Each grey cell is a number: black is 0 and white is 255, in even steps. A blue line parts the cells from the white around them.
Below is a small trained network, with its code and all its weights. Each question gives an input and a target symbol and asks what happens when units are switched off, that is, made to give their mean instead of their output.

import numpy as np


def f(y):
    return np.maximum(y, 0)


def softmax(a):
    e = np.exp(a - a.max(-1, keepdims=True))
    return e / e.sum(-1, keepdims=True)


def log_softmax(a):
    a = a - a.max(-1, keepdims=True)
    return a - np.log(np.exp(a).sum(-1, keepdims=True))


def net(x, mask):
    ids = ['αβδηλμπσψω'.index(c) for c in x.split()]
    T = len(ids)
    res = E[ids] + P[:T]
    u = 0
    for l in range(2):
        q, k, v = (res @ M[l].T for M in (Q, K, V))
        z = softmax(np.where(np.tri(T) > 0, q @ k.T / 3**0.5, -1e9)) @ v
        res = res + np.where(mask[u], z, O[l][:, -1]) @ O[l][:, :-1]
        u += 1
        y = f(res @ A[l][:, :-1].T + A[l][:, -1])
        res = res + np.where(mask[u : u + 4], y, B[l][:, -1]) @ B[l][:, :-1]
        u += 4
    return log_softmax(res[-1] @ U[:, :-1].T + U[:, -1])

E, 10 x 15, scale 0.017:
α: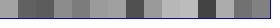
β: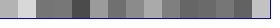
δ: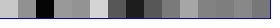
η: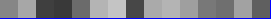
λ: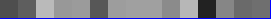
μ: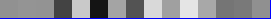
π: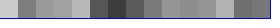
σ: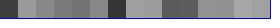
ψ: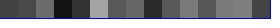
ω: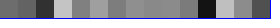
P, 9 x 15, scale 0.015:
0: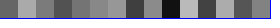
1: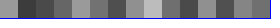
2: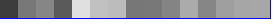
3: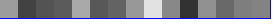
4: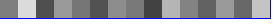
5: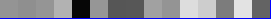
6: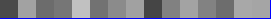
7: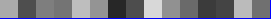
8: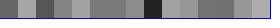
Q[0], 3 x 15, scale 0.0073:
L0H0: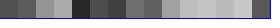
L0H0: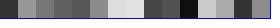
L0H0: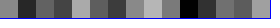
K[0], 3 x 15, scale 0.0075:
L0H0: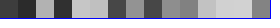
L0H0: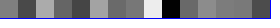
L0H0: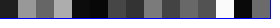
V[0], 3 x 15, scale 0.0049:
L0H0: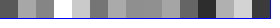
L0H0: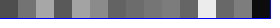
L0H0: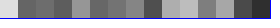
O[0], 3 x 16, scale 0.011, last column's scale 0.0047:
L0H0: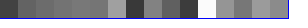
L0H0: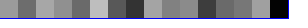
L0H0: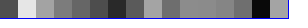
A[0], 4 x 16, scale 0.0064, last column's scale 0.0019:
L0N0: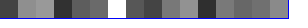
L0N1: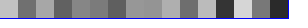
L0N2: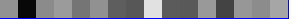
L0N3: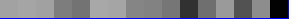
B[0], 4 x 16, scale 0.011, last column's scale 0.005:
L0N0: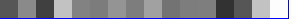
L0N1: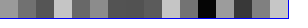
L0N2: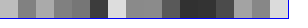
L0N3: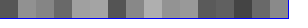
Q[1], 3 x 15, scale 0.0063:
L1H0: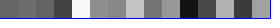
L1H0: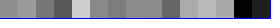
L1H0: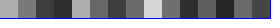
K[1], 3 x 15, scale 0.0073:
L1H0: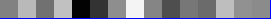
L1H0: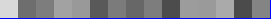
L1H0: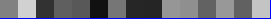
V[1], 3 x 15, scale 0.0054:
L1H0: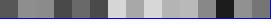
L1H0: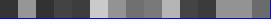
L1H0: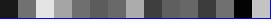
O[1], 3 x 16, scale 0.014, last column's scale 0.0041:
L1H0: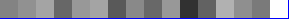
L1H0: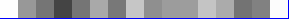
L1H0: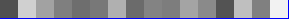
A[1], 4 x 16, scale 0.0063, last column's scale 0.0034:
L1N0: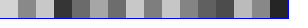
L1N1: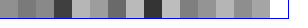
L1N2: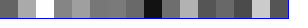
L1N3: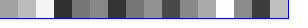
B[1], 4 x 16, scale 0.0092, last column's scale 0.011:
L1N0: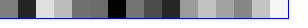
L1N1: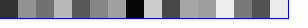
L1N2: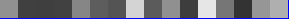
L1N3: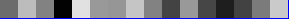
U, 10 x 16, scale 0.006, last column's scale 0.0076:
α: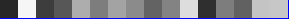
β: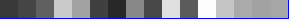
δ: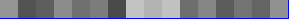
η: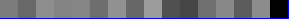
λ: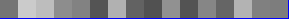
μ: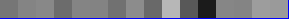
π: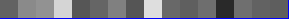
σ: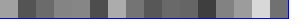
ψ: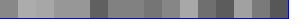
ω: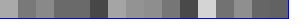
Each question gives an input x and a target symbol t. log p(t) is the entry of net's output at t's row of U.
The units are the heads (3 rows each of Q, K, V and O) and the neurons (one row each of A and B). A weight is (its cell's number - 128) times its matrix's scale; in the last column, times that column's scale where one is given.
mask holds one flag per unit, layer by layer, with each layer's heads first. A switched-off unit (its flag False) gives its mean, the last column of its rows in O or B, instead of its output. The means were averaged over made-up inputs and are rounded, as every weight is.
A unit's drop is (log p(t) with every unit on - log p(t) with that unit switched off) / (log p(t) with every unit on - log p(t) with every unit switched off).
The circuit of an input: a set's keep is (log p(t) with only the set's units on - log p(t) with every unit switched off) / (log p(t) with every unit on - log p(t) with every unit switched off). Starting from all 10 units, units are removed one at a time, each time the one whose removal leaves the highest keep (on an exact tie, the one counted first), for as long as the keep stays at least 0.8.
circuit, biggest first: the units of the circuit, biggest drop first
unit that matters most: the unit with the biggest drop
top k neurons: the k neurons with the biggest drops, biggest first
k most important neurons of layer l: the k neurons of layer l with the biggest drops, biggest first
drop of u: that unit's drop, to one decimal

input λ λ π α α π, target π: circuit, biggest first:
(L1H0; L0H0)
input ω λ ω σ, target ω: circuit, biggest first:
(L0N2; L1H0)
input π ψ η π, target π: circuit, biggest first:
(L1H0)
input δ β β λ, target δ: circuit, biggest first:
(L1H0; L1N1)
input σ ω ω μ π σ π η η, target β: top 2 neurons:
(L1N3; L0N1)
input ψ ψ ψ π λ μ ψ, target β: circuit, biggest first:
(L1N0; L0H0; L1H0; L1N2)
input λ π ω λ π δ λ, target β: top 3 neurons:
(L1N2; L1N3; L0N2)
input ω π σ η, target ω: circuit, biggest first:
(L0H0; L1H0)
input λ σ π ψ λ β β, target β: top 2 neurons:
(L1N3; L1N0)
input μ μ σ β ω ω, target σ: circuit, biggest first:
(L0H0; L0N2)
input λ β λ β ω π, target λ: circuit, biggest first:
(L1H0; L0N0)
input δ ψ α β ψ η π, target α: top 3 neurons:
(L1N0; L1N3; L0N0)
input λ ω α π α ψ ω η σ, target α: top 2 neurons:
(L1N3; L0N0)
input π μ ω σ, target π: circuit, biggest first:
(L1H0)
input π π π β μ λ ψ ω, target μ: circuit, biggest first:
(L1H0; L1N1)
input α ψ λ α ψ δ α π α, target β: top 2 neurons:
(L1N3; L0N2)
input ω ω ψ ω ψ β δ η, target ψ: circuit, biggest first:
(L1N0; L1H0; L0N0; L1N3)
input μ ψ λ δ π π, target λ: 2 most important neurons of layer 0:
(L0N2; L0N0)
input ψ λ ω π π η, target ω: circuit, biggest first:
(L0H0; L1H0; L0N2)
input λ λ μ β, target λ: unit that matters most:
L1H0
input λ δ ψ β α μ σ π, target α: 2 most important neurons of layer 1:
(L1N3; L1N0)
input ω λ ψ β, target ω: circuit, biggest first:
(L0H0; L1H0)
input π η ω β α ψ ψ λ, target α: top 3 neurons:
(L1N3; L0N0; L1N0)
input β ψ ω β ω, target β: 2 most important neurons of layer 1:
(L1N3; L1N1)
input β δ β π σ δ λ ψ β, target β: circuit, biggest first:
(L0H0; L1N0; L1N3)
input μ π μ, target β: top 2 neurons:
(L1N2; L1N3)
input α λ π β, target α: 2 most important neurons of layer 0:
(L0N0; L0N2)
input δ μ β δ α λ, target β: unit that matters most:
L0H0
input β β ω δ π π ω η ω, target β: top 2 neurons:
(L1N3; L0N2)
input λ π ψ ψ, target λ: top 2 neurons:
(L0N0; L0N2)
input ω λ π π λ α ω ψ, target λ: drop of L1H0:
0.5
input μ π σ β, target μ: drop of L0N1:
0.1
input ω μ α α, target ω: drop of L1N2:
0.0
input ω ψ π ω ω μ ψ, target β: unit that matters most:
L0H0
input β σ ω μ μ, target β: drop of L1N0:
-0.1
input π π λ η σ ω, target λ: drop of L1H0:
0.4
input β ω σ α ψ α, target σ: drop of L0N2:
0.3
